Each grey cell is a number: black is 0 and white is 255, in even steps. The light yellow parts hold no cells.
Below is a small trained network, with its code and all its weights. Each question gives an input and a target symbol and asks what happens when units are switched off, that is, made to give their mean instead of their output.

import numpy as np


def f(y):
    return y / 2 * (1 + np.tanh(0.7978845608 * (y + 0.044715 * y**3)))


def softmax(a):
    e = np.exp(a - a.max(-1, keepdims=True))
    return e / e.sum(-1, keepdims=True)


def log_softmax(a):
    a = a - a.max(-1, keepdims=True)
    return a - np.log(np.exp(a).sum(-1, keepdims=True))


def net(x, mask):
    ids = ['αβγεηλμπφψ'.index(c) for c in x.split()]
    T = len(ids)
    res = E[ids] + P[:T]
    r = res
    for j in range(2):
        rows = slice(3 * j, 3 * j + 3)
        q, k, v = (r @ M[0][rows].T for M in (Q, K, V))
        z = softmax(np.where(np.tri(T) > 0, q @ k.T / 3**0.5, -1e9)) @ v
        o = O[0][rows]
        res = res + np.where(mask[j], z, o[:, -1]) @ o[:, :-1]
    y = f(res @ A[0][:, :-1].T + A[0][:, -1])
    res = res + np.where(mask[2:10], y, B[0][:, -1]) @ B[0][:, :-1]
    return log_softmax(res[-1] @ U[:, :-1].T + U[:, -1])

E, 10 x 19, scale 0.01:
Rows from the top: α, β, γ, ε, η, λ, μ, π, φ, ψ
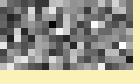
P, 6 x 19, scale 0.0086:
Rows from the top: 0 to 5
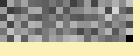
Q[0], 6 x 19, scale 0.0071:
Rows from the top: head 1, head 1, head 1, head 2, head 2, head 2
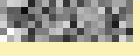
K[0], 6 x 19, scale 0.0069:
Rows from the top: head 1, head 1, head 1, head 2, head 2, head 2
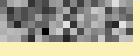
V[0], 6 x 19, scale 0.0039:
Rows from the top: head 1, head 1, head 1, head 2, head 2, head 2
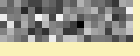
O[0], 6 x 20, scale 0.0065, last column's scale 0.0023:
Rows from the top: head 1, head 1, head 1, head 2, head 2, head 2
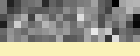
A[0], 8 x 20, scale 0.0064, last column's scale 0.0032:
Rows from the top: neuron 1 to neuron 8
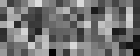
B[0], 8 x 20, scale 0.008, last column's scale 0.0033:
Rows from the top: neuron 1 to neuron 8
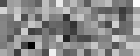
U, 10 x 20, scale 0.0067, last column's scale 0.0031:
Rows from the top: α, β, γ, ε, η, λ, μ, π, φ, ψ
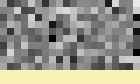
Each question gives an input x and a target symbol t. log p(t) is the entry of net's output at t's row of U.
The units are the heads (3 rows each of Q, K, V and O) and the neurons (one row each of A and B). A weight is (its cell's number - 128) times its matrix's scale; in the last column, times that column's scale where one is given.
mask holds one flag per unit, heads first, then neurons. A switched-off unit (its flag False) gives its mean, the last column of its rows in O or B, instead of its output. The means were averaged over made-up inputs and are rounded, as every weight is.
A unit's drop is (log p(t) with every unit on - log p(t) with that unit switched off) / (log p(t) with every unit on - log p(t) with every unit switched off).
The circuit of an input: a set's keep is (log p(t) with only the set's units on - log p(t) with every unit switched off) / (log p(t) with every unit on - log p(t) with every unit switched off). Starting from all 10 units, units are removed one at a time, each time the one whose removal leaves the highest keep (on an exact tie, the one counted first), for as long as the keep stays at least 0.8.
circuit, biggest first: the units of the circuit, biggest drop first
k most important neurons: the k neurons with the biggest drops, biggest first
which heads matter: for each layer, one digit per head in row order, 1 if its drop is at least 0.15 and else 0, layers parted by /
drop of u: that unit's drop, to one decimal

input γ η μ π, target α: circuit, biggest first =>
[neuron 8]
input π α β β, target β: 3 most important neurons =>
[neuron 7; neuron 4; neuron 8]
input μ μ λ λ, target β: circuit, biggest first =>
[head 2; neuron 1]
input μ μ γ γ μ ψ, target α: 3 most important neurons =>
[neuron 1; neuron 7; neuron 4]
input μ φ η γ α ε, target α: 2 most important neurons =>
[neuron 8; neuron 1]
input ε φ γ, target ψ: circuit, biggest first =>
[neuron 2; neuron 5; head 2]
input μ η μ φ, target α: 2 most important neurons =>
[neuron 1; neuron 8]
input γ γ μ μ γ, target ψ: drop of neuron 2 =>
0.5
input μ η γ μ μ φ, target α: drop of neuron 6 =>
0.0
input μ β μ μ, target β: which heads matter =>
01
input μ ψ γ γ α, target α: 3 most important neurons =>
[neuron 4; neuron 1; neuron 7]
